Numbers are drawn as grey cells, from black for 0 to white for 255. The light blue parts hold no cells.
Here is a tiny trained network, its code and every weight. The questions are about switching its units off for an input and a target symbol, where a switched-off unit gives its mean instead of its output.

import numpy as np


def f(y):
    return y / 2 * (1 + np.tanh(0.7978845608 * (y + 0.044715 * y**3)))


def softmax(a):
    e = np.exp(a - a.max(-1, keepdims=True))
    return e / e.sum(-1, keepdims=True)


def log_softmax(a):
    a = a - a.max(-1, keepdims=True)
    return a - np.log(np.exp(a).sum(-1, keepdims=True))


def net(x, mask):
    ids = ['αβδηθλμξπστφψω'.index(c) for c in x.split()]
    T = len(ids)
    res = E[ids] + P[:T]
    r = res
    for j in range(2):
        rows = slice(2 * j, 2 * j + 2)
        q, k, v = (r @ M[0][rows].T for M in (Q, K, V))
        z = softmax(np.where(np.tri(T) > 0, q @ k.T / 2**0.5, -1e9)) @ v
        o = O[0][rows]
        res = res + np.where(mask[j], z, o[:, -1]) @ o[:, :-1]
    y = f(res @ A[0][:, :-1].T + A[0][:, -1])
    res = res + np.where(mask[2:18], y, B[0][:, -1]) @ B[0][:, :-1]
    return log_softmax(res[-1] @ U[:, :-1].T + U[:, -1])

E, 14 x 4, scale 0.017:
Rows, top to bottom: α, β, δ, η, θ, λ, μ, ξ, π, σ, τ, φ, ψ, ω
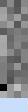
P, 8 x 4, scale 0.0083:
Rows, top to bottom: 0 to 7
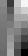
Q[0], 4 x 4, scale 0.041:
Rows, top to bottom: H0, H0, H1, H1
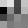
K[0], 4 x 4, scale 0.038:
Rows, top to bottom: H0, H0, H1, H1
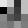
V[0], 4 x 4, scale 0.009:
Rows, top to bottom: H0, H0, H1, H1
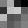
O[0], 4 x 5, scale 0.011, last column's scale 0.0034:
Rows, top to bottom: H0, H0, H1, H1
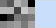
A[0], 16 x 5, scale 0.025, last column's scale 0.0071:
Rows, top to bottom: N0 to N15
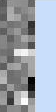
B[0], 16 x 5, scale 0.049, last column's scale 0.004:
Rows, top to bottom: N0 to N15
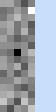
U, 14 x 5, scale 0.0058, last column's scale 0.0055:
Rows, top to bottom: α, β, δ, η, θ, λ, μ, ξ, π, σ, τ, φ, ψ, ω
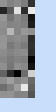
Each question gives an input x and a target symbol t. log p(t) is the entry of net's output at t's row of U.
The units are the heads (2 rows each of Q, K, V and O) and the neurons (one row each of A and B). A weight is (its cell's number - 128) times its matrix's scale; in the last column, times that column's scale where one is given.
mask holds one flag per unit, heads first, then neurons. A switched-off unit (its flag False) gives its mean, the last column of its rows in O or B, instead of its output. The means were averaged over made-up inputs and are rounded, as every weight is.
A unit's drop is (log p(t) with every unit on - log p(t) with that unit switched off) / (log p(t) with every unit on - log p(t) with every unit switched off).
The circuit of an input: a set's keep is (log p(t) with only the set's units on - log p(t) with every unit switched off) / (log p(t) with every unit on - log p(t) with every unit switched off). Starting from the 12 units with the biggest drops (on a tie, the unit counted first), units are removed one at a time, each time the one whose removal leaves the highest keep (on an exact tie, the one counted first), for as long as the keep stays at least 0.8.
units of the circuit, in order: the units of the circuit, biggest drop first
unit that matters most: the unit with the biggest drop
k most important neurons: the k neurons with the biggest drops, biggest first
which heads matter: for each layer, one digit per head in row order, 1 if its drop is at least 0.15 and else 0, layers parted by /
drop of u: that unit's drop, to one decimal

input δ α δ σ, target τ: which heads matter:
10
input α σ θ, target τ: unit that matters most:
N7
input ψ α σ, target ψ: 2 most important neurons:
[N11; N1]
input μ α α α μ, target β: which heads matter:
10
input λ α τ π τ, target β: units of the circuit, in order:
[H0; N7]
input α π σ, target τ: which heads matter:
00
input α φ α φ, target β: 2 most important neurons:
[N7; N14]
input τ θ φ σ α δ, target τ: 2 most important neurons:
[N7; N1]
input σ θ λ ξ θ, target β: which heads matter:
00
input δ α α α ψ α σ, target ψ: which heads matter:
10
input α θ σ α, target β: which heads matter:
00
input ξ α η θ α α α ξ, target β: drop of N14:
0.1
